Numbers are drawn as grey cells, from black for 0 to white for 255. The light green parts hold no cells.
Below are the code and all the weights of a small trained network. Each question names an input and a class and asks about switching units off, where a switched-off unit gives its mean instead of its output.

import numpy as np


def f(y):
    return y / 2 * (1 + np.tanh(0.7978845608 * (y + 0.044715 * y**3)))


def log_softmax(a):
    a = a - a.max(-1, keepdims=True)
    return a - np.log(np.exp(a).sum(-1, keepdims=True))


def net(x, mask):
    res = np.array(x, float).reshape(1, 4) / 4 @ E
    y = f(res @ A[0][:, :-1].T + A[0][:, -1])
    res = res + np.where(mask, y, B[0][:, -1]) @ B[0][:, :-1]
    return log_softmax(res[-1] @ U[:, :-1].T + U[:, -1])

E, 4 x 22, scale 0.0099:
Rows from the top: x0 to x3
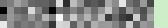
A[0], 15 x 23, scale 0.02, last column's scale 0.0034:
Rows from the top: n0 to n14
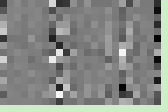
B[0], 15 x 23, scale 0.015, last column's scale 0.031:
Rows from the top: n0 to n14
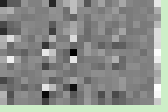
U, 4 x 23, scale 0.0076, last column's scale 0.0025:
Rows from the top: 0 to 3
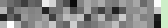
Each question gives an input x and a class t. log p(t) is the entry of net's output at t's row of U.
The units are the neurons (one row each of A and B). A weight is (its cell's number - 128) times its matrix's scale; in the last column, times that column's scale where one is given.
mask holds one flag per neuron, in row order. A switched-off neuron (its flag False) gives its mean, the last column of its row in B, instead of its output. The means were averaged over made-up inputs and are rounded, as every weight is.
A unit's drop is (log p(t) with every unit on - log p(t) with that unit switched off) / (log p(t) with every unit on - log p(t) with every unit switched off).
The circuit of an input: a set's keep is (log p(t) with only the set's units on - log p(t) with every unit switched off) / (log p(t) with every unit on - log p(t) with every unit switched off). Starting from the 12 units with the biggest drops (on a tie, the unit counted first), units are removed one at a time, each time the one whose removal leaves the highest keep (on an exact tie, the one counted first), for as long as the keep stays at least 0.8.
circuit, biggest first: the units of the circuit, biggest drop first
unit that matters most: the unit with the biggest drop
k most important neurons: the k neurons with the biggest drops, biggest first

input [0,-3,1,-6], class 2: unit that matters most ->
n0
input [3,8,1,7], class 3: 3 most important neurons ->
n5, n0, n1
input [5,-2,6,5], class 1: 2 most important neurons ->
n13, n12
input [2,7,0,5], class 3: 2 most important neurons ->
n5, n0
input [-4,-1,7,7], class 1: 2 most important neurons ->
n13, n0
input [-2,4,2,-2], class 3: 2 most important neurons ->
n7, n5
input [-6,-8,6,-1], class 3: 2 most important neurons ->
n8, n7
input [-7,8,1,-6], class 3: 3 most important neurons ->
n5, n7, n1
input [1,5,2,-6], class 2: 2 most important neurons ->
n0, n8
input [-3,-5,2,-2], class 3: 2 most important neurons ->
n8, n7
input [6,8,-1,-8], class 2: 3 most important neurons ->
n0, n8, n12
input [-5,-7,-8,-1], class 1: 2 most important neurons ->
n6, n5
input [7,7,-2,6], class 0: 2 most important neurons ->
n7, n8
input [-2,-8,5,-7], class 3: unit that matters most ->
n8
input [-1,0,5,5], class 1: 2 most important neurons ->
n13, n0
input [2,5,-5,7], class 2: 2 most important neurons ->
n4, n13
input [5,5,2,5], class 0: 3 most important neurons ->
n7, n0, n8
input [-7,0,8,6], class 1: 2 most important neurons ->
n13, n7
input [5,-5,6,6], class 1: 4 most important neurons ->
n13, n0, n12, n5
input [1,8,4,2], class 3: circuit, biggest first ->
n5
